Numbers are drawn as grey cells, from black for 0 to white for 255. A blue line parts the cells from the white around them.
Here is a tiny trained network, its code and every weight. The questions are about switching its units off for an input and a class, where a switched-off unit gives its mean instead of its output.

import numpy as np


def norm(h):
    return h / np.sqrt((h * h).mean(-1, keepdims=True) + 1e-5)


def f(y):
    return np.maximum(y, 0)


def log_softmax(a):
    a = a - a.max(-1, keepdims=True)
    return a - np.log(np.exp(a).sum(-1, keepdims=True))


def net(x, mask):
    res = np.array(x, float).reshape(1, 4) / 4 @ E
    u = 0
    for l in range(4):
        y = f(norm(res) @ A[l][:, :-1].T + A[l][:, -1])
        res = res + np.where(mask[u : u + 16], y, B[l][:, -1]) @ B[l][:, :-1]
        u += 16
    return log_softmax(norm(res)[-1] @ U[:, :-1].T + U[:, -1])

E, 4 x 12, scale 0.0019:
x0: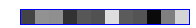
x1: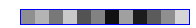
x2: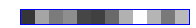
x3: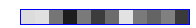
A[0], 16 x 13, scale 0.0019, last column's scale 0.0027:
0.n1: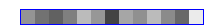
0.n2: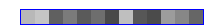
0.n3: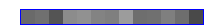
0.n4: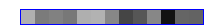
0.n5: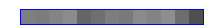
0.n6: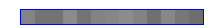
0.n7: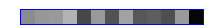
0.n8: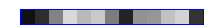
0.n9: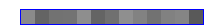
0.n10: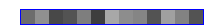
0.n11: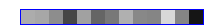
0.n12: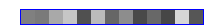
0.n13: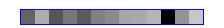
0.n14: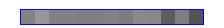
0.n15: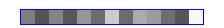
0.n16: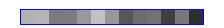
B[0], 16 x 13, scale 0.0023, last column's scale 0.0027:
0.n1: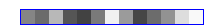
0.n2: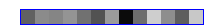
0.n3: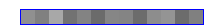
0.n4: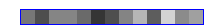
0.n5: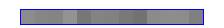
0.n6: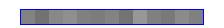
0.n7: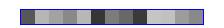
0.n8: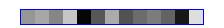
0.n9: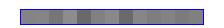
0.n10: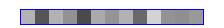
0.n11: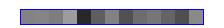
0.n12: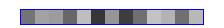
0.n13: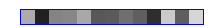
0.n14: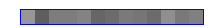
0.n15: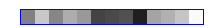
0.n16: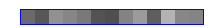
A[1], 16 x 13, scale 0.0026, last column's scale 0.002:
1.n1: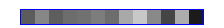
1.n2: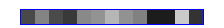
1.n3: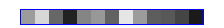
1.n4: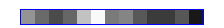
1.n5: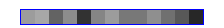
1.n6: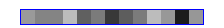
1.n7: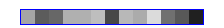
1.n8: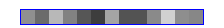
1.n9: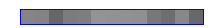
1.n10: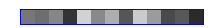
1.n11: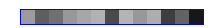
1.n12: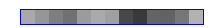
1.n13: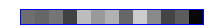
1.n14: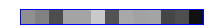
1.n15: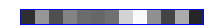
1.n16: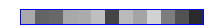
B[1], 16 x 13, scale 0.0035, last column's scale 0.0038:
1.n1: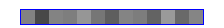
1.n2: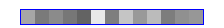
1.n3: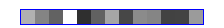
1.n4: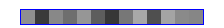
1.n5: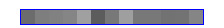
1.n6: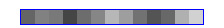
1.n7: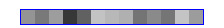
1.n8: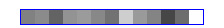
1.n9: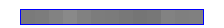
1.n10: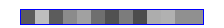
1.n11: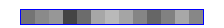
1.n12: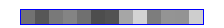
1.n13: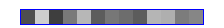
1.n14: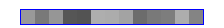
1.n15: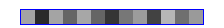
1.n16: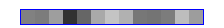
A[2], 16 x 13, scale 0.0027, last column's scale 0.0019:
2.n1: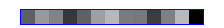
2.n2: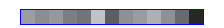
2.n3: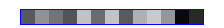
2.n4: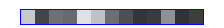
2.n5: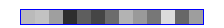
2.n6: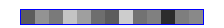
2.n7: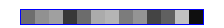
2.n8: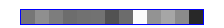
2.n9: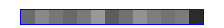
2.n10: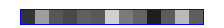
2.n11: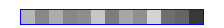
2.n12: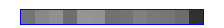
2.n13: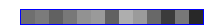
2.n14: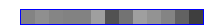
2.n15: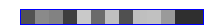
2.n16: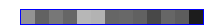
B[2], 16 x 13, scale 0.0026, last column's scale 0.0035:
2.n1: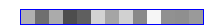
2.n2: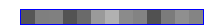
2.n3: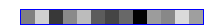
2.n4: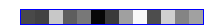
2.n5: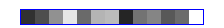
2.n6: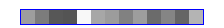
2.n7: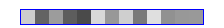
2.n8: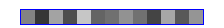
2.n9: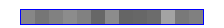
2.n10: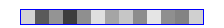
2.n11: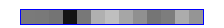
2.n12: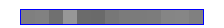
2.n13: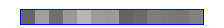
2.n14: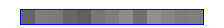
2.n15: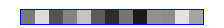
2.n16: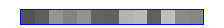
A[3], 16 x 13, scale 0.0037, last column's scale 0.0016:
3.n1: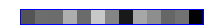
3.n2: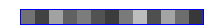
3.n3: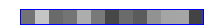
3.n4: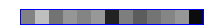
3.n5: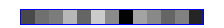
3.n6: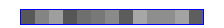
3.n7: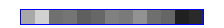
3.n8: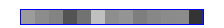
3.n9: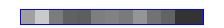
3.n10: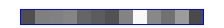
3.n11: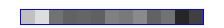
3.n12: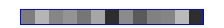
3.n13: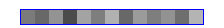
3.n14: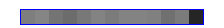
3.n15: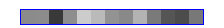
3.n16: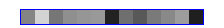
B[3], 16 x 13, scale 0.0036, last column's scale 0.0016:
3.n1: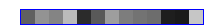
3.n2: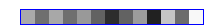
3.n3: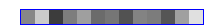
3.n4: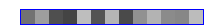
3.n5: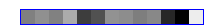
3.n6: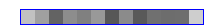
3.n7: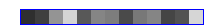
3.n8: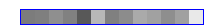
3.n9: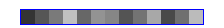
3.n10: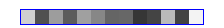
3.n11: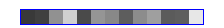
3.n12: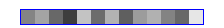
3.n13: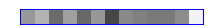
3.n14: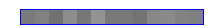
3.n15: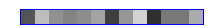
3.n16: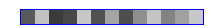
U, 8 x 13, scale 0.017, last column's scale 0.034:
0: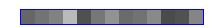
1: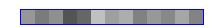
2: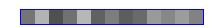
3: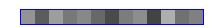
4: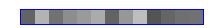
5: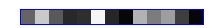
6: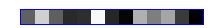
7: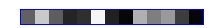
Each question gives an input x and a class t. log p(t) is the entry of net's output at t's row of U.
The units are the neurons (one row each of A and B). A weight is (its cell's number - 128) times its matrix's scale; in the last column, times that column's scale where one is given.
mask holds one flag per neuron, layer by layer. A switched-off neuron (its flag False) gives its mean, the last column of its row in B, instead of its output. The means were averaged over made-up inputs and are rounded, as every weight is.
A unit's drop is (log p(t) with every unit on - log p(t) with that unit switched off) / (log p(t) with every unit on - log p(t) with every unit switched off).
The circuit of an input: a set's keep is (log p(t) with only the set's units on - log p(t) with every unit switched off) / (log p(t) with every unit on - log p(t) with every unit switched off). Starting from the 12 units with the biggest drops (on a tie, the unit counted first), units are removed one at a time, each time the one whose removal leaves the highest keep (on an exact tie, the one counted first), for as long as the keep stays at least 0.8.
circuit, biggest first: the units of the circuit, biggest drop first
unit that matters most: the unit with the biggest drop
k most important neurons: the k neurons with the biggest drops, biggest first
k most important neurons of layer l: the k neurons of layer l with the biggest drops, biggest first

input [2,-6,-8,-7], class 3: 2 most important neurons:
(2.n4, 2.n5)
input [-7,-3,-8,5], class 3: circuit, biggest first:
(2.n4)
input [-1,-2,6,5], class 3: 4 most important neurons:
(1.n15, 0.n8, 3.n2, 2.n8)
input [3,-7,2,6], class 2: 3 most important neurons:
(2.n3, 2.n15, 0.n8)
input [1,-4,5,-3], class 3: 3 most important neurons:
(0.n2, 0.n12, 1.n15)
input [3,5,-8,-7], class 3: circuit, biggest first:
(2.n4, 2.n5)
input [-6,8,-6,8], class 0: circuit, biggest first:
(1.n3, 3.n11, 3.n7)
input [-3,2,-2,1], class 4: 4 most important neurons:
(0.n1, 1.n8, 3.n15, 2.n6)
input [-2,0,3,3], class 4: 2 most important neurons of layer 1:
(1.n8, 1.n12)
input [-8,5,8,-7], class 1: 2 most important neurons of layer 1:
(1.n7, 1.n16)
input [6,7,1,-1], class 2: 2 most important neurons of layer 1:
(1.n6, 1.n16)
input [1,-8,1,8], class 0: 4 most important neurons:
(1.n3, 3.n11, 3.n7, 0.n2)
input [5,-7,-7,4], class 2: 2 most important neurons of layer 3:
(3.n3, 3.n10)
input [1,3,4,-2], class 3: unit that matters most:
0.n15
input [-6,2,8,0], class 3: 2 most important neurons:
(1.n15, 0.n1)
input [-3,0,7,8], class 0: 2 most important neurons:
(1.n3, 1.n12)
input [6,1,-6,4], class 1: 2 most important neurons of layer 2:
(2.n10, 2.n1)
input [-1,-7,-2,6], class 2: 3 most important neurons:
(2.n3, 2.n15, 0.n8)
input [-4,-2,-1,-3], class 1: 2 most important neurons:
(2.n5, 0.n2)
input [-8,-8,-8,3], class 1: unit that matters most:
1.n7
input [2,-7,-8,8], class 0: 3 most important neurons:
(1.n3, 0.n13, 3.n11)
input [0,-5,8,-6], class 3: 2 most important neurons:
(1.n15, 2.n5)
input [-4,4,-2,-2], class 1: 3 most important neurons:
(0.n15, 2.n15, 2.n3)
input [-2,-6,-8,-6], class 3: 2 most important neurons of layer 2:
(2.n4, 2.n5)
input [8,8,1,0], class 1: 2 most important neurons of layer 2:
(2.n10, 2.n1)
